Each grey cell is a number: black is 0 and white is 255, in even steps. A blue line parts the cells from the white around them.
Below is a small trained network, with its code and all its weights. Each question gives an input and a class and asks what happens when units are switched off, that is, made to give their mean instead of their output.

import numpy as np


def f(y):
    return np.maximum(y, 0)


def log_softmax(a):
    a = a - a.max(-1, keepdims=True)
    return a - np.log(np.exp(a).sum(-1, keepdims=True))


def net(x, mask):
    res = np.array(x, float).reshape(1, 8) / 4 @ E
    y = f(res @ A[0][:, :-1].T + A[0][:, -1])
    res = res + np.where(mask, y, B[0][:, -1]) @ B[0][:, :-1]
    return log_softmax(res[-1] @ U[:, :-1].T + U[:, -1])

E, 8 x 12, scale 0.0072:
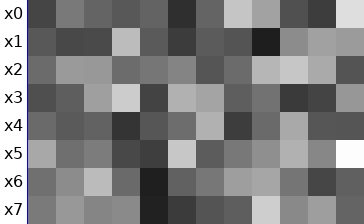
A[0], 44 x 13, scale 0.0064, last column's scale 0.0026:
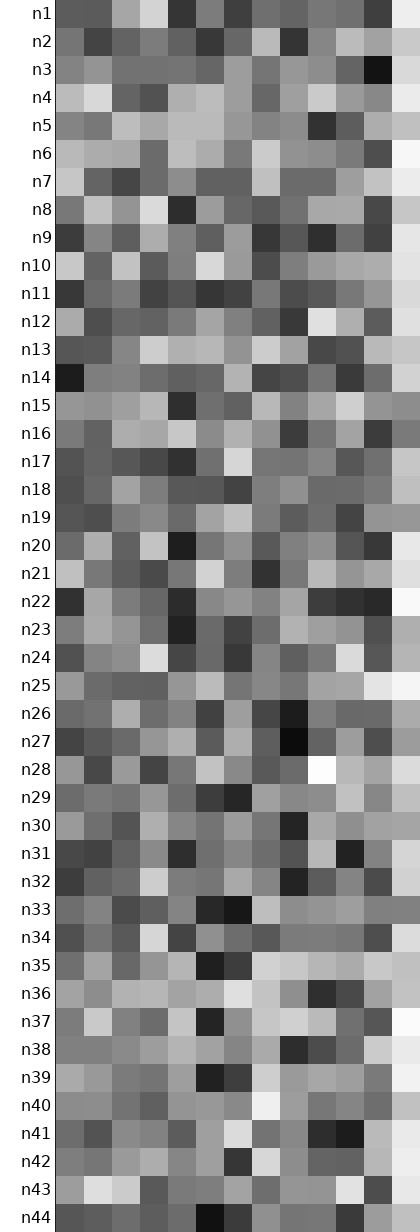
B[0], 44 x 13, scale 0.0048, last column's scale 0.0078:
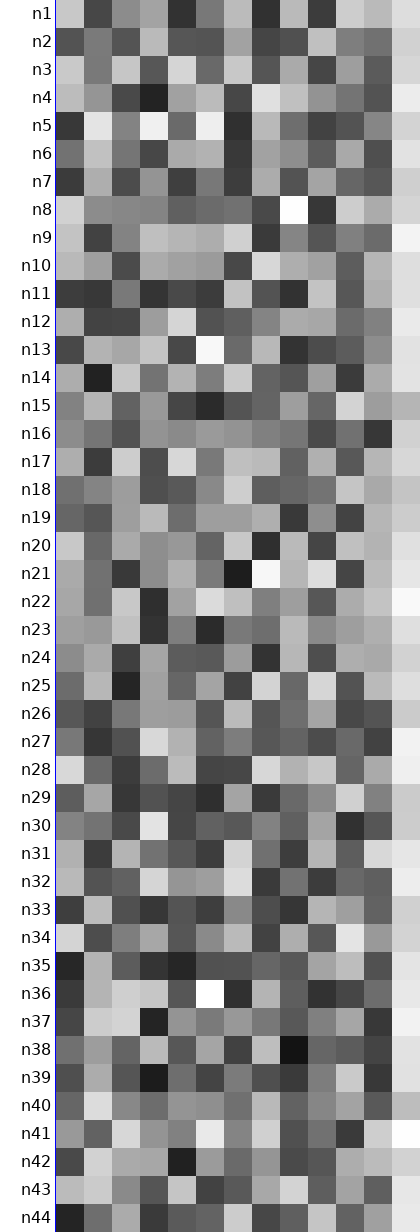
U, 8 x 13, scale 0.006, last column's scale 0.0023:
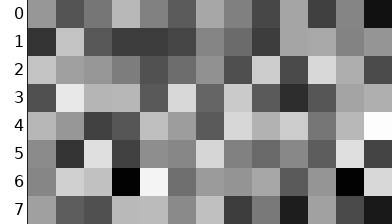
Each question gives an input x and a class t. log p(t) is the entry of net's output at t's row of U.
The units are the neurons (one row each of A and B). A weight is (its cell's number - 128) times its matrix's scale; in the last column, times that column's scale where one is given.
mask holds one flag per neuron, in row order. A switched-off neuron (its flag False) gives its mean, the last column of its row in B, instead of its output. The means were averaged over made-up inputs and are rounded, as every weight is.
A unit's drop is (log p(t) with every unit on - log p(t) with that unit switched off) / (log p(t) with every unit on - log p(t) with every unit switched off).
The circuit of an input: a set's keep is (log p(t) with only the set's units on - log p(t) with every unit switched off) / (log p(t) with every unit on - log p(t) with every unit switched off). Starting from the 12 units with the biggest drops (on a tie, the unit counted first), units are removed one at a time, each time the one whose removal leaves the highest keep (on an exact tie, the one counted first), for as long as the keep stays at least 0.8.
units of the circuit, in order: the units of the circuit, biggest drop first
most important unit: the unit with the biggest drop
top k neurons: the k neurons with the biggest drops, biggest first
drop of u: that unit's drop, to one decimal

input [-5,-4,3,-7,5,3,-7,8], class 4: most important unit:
n21
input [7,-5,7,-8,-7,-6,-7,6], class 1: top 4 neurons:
[n35; n33; n29; n39]
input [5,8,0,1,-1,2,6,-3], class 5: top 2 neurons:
[n31; n14]
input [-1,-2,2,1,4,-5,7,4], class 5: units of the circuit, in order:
[n14; n22]
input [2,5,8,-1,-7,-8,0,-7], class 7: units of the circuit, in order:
[n32; n27]
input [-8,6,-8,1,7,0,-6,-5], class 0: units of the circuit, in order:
[n30; n21]
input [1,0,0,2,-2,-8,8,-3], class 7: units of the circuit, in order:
[n32; n9]
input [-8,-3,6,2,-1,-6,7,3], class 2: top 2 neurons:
[n8; n1]
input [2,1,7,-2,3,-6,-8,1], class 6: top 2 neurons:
[n37; n1]
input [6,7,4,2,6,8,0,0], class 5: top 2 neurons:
[n31; n17]
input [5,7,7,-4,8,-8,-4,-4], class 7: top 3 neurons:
[n27; n9; n32]
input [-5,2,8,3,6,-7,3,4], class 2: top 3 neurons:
[n8; n23; n1]
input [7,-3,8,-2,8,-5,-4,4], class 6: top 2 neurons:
[n3; n37]
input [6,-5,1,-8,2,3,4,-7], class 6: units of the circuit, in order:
[n37]
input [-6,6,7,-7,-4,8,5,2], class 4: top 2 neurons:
[n28; n21]
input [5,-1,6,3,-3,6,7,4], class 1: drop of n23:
-0.1
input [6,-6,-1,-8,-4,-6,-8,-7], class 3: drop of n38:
0.2
